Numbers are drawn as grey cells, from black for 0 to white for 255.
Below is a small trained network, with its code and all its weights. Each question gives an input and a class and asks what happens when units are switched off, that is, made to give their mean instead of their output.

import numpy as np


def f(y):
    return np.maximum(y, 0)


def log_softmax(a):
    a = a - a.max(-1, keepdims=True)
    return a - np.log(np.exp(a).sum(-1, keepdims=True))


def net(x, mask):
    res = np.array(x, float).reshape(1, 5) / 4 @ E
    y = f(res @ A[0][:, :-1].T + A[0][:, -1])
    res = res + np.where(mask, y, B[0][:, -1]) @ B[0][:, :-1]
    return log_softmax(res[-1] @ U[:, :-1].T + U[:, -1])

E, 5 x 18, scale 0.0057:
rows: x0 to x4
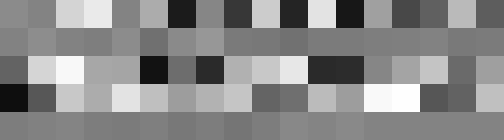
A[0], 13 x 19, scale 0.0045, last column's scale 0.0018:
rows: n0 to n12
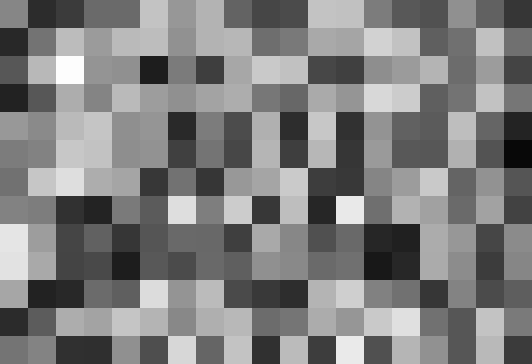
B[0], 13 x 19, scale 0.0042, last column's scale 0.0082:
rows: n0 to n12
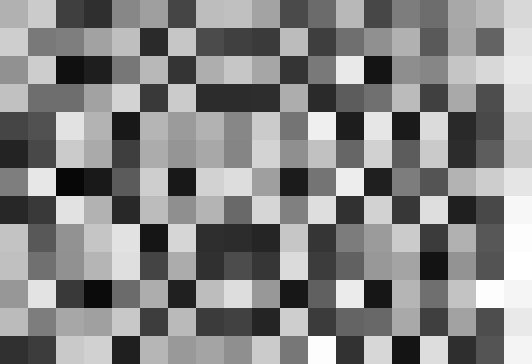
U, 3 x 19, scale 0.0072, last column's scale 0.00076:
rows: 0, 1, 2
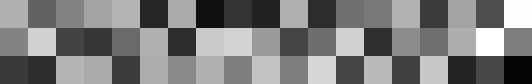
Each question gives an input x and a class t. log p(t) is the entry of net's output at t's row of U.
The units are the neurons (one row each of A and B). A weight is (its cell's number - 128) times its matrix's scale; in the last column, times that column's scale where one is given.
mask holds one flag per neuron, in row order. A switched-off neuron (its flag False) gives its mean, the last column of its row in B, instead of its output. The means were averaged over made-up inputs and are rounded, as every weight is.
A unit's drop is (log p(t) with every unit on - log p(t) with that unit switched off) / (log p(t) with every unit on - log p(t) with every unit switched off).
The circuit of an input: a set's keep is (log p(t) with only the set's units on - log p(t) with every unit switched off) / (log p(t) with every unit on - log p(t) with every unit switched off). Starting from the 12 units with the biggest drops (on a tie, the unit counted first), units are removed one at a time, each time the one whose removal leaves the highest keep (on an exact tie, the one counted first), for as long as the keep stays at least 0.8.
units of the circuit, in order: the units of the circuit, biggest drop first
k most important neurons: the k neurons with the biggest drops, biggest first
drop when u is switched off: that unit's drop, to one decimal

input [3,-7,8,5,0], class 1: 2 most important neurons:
(n6; n2)
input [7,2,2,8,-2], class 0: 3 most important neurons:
(n3; n11; n1)
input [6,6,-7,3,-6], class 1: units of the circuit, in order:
(n10)
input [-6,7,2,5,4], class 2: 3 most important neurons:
(n12; n7; n8)
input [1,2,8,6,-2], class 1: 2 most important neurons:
(n6; n2)
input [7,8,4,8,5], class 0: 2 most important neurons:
(n3; n11)
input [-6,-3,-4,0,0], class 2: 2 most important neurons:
(n7; n12)
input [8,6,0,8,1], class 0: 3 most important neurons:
(n3; n11; n1)
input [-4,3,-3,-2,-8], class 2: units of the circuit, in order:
(n7; n12)
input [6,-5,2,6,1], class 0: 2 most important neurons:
(n3; n11)
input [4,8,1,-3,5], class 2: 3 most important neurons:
(n4; n3; n11)
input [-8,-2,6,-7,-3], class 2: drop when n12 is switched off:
0.9
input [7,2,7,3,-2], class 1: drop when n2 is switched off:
1.3
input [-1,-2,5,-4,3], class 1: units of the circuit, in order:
(n6)
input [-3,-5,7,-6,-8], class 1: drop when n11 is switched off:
0.2
